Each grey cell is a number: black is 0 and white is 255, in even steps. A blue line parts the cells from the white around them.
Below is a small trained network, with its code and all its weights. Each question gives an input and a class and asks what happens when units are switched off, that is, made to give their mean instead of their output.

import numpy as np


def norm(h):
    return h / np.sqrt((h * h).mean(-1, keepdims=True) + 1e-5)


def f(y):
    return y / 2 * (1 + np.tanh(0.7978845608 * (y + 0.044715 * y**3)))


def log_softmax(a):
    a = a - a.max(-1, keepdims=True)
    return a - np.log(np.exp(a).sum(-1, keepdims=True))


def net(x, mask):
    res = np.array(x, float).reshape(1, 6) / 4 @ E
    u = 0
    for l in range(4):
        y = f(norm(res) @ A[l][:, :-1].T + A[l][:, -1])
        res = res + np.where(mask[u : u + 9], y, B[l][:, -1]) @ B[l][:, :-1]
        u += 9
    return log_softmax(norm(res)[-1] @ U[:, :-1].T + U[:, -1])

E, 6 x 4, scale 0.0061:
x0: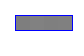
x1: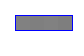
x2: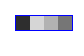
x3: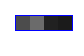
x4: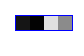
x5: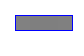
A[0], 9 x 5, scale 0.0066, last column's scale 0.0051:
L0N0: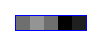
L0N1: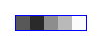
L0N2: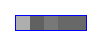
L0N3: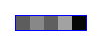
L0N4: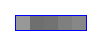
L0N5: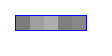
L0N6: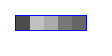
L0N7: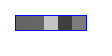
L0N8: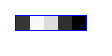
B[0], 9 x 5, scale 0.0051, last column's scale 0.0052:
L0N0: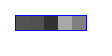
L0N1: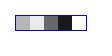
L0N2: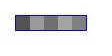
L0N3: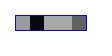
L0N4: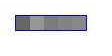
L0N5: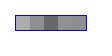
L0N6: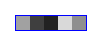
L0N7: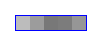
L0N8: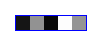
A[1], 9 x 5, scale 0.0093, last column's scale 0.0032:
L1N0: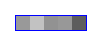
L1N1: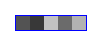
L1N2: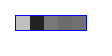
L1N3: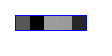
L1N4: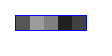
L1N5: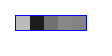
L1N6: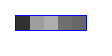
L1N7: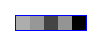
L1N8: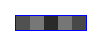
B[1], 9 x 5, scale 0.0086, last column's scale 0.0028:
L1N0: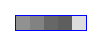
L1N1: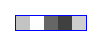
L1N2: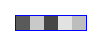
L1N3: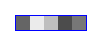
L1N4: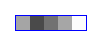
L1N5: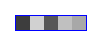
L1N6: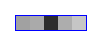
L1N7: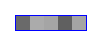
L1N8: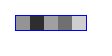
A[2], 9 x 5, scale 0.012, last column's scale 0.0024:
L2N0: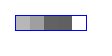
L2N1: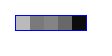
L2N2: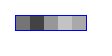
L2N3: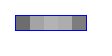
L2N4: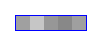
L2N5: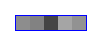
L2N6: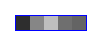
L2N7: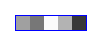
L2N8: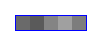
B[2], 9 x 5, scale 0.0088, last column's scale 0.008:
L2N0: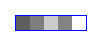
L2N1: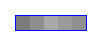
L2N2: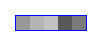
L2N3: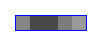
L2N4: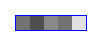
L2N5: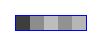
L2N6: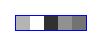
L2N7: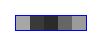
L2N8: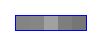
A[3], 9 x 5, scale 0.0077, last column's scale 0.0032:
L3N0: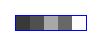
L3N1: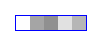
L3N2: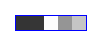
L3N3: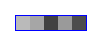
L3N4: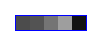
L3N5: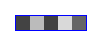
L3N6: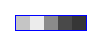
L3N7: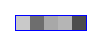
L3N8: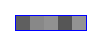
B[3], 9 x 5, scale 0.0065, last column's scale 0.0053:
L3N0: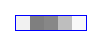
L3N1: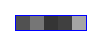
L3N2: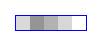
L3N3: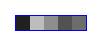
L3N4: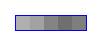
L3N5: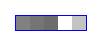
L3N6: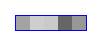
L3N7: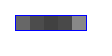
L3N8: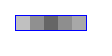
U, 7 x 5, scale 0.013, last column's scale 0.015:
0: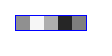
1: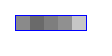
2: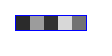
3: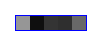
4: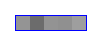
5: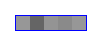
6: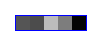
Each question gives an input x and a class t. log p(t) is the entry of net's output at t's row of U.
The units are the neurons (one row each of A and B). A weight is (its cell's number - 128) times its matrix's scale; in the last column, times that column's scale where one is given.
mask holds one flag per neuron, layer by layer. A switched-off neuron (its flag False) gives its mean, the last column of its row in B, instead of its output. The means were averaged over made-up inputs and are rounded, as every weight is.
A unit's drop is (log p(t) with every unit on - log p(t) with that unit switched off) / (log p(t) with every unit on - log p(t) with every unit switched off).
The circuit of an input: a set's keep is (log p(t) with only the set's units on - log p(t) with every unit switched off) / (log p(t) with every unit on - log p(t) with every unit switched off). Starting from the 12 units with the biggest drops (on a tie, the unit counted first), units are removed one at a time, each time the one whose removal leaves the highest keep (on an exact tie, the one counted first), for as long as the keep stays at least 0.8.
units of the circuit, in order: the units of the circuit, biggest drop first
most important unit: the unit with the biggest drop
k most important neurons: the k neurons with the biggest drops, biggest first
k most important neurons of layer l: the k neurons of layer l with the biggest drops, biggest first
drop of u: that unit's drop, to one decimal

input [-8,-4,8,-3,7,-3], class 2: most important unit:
L0N8
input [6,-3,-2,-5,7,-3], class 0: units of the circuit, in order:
L1N1, L1N3
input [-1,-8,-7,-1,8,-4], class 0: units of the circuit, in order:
L1N1, L1N3
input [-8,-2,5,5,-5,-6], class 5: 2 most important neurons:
L0N1, L1N8
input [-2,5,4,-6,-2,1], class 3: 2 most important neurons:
L2N7, L0N1
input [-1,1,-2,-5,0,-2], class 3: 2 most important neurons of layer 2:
L2N7, L2N5
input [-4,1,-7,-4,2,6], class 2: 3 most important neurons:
L1N2, L1N5, L2N0
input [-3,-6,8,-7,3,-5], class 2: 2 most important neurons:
L0N8, L1N8
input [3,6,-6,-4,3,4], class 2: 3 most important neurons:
L1N2, L1N5, L2N0
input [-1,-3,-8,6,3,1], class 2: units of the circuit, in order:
L1N2, L1N5
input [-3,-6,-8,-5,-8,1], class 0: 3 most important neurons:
L0N6, L1N7, L3N6
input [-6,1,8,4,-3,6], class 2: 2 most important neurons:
L0N8, L2N0
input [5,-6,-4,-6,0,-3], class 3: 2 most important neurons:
L2N7, L1N1
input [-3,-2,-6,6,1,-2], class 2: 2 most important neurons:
L1N2, L1N5
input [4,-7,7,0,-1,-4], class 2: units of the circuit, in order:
L0N8
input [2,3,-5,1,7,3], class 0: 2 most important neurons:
L1N1, L1N3
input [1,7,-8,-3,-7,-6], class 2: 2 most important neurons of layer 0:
L0N1, L0N7
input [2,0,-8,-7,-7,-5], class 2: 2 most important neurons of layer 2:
L2N5, L2N2
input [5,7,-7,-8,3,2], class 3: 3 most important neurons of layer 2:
L2N7, L2N0, L2N2
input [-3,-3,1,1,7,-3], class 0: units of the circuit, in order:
L1N1
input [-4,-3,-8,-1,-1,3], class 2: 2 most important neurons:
L1N2, L1N5
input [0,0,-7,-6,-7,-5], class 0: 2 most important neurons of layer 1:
L1N7, L1N4
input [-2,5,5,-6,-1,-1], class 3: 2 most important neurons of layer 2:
L2N7, L2N0
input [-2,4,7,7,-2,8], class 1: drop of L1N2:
0.3
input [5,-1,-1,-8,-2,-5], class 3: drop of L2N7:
0.3
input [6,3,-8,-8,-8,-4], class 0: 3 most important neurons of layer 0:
L0N6, L0N8, L0N0
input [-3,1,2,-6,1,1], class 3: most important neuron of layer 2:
L2N7
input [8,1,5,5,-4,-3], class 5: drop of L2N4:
-0.1
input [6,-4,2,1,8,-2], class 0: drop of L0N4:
0.0
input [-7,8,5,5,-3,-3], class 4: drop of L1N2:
0.1
